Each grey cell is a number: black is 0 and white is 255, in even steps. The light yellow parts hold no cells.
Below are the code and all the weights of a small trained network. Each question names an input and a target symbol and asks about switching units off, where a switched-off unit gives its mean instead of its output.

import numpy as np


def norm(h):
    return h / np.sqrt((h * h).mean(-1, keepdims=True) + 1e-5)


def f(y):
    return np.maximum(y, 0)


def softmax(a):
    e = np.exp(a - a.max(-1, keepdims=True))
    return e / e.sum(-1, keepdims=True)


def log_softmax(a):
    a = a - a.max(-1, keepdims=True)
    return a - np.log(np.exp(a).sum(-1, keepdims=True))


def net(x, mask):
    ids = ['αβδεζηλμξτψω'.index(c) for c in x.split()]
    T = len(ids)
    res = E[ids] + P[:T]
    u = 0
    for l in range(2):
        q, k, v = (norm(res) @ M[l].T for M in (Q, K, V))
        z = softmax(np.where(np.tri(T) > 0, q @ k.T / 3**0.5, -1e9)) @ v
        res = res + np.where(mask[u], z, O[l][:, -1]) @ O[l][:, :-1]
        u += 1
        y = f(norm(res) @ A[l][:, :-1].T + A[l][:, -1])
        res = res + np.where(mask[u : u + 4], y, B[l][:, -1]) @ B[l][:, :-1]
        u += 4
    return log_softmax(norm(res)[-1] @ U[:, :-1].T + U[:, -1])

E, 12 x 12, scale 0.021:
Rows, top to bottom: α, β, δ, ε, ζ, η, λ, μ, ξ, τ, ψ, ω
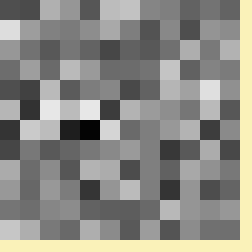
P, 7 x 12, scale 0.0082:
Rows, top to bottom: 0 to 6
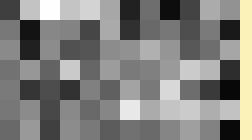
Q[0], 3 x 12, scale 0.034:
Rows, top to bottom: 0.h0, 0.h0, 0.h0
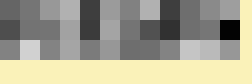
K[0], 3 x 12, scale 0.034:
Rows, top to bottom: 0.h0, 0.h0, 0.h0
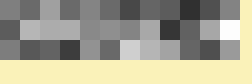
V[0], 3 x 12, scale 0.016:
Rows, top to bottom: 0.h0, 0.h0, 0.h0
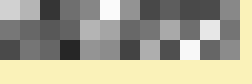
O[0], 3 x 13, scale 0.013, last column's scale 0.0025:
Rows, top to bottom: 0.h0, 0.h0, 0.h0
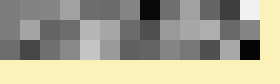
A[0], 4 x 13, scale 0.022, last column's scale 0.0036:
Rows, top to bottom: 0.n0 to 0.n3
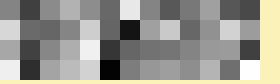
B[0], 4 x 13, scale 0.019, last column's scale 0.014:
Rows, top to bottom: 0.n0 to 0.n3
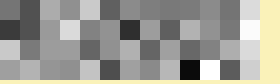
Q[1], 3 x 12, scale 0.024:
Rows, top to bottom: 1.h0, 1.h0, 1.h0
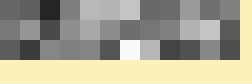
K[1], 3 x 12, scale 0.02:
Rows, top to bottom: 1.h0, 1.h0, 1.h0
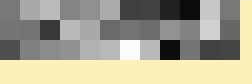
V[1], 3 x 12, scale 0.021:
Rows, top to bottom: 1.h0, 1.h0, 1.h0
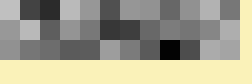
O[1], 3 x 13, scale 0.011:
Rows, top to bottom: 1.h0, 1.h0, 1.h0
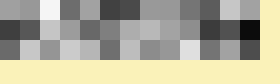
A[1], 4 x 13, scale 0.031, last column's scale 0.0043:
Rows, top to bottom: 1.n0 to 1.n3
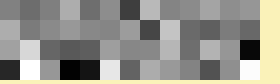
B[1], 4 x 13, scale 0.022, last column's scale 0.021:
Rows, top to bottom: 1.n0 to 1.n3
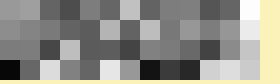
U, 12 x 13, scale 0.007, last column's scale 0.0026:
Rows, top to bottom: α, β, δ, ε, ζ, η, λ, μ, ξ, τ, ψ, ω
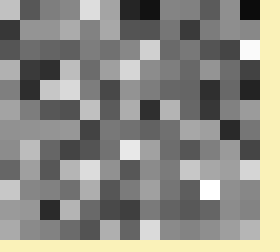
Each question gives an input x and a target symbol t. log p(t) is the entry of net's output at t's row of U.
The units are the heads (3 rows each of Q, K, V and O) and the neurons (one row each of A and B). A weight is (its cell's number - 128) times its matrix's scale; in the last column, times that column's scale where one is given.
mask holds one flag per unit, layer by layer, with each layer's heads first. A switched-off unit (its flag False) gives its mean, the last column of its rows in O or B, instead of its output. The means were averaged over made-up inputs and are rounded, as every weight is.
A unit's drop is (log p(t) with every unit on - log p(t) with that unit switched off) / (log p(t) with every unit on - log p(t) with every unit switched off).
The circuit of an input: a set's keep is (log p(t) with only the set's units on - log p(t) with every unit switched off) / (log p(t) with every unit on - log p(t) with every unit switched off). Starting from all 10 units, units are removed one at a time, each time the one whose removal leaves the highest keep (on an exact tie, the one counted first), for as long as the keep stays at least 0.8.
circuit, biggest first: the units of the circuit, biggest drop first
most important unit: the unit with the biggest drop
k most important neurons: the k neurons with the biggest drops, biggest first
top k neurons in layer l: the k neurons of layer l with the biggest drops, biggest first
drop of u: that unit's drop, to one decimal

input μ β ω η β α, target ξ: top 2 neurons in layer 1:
1.n0, 1.n3
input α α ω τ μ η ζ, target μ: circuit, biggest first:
0.h0, 1.n0
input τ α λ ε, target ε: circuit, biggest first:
0.h0, 0.n2, 1.h0, 1.n3
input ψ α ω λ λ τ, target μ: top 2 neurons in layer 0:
0.n1, 0.n0
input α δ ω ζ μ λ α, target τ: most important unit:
0.n0
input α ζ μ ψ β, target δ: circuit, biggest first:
0.h0, 0.n1, 1.n0, 1.n3
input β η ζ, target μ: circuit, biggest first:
1.n0, 0.h0
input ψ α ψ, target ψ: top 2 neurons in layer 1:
1.n2, 1.n3
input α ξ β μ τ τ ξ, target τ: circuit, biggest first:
0.n3, 1.n3
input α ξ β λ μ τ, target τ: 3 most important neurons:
0.n0, 0.n1, 1.n0
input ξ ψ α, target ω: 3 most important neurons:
1.n1, 0.n1, 1.n3
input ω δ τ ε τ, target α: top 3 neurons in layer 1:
1.n0, 1.n3, 1.n2
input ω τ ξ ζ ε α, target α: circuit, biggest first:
0.n0, 0.h0, 1.n3, 1.h0
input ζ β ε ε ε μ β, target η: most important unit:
1.n0
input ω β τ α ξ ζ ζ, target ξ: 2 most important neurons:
0.n1, 1.n3
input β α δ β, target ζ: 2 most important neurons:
0.n1, 1.n0
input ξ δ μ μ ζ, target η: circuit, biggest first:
0.h0, 1.n0, 0.n1, 1.n3
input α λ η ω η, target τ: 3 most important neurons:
0.n3, 0.n0, 1.n1
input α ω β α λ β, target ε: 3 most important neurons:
0.n2, 0.n1, 1.n3
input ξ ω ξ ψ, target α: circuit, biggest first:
0.h0
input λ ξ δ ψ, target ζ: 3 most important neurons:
0.n1, 1.n0, 1.n3
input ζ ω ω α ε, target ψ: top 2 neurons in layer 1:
1.n2, 1.n3
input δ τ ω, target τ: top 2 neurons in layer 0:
0.n3, 0.n0
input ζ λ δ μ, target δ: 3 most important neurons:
0.n1, 1.n0, 1.n3
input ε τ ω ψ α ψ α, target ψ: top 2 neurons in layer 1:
1.n2, 1.n3
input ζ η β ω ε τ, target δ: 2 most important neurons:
0.n1, 1.n0
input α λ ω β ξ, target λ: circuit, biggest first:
0.h0
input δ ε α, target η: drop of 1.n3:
0.2
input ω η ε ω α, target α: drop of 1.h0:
0.2
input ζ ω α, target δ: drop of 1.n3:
0.3
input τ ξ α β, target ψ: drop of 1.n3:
0.1
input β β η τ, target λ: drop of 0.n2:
0.0
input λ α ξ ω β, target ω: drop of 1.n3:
0.1
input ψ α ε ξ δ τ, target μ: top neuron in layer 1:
1.n0
